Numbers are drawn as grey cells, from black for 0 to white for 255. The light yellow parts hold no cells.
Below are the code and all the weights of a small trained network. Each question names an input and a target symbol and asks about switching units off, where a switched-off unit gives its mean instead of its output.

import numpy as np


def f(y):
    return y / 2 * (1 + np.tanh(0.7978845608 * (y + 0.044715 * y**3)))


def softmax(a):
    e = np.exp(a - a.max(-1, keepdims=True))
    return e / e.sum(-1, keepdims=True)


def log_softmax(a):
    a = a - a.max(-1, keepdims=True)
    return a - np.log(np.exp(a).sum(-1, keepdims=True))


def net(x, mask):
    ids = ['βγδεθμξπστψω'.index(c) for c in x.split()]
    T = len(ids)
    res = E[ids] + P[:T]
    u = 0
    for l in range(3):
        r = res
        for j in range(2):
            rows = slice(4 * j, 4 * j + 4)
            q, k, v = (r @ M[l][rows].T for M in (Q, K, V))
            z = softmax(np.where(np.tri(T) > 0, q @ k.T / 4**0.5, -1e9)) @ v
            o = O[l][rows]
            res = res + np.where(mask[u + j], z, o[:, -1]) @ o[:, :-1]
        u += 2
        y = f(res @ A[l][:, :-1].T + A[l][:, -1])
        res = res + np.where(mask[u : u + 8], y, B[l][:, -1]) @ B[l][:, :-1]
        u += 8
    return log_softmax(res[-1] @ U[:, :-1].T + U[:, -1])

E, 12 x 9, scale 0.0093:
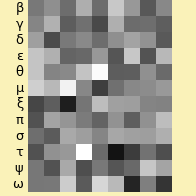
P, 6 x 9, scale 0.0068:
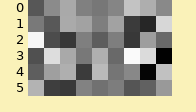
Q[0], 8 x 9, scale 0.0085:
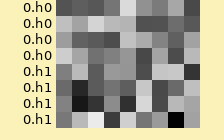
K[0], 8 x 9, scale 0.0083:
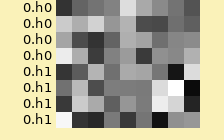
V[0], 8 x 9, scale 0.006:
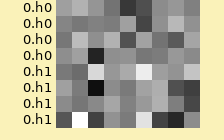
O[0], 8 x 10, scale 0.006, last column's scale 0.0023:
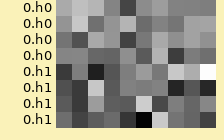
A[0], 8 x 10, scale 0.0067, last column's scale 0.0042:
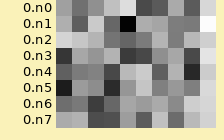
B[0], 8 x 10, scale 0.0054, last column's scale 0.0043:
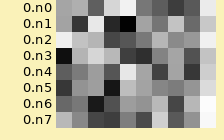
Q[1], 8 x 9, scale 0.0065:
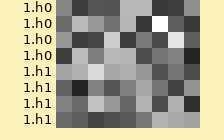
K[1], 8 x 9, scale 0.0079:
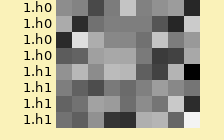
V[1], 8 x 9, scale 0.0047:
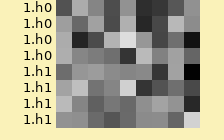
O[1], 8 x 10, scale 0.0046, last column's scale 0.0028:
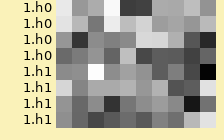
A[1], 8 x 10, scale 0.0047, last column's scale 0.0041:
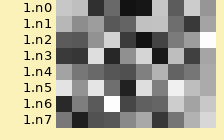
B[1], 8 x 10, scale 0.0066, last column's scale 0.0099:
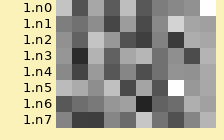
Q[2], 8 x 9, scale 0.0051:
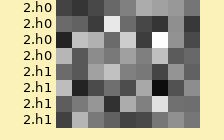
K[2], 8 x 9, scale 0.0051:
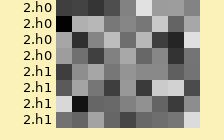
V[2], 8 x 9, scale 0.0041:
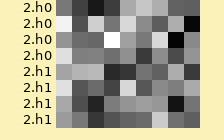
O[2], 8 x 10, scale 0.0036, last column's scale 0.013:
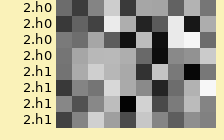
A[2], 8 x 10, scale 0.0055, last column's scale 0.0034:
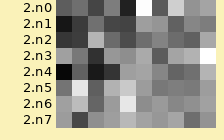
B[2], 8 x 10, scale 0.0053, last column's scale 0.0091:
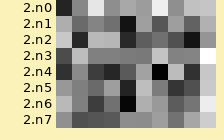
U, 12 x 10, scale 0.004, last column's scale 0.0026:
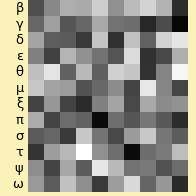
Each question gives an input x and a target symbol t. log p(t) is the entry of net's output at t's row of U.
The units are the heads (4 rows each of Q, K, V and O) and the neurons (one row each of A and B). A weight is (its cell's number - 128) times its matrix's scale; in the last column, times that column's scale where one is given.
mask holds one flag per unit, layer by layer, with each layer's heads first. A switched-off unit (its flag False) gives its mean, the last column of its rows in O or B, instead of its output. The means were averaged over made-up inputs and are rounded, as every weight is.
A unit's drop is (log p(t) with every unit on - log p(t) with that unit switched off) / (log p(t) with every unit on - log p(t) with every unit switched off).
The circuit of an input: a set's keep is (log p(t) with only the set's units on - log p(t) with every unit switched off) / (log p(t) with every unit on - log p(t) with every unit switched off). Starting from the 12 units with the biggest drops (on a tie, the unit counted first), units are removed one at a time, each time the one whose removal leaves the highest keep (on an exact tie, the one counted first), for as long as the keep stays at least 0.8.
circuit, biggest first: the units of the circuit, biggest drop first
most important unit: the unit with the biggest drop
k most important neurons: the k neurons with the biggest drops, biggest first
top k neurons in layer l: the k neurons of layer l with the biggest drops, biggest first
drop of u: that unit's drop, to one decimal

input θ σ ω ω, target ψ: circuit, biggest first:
0.n4; 1.n3; 1.h1
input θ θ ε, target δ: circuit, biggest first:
1.n0; 0.n7; 1.h1; 0.h0
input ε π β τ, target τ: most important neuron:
0.n3
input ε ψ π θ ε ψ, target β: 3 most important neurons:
2.n0; 0.n0; 1.n5
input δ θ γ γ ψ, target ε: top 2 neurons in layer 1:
1.n3; 1.n0
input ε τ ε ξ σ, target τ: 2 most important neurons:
1.n0; 0.n7
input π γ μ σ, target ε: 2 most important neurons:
0.n3; 2.n2
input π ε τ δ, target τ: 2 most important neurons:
1.n0; 0.n3
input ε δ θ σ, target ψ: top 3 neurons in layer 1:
1.n3; 1.n7; 1.n1
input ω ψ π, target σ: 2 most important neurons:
0.n4; 1.n3
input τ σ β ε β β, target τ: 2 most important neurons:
0.n7; 1.n0
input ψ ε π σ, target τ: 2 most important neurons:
1.n0; 0.n3
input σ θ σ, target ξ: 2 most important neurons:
2.n4; 0.n6
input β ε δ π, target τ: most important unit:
0.n3
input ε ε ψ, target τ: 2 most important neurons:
1.n0; 0.n7
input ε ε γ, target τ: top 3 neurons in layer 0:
0.n7; 0.n2; 0.n6
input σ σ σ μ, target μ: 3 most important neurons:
1.n5; 0.n2; 0.n1
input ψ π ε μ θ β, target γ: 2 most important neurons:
0.n2; 1.n5
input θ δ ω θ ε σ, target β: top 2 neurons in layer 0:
0.n0; 0.n1
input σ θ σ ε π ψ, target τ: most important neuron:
0.n7
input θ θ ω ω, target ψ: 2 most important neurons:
1.n3; 0.n4
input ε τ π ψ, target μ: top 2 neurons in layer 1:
1.n2; 1.n5
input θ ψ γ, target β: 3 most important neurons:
2.n0; 1.n5; 0.n0
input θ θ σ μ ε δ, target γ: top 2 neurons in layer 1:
1.n5; 1.n1
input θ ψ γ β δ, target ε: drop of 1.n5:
0.1
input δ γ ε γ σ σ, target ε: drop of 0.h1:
0.7
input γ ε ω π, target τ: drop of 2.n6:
0.0
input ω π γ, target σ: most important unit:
2.h0
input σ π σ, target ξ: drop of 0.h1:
0.8
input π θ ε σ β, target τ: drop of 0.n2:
0.1
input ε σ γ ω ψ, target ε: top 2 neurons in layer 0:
0.n1; 0.n6
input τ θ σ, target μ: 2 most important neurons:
0.n3; 1.n5
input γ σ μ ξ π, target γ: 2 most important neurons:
0.n1; 1.n5
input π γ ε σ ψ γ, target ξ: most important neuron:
2.n4
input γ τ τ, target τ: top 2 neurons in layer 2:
2.n6; 2.n7
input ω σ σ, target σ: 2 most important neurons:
0.n4; 1.n3
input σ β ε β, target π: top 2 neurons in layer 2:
2.n1; 2.n2
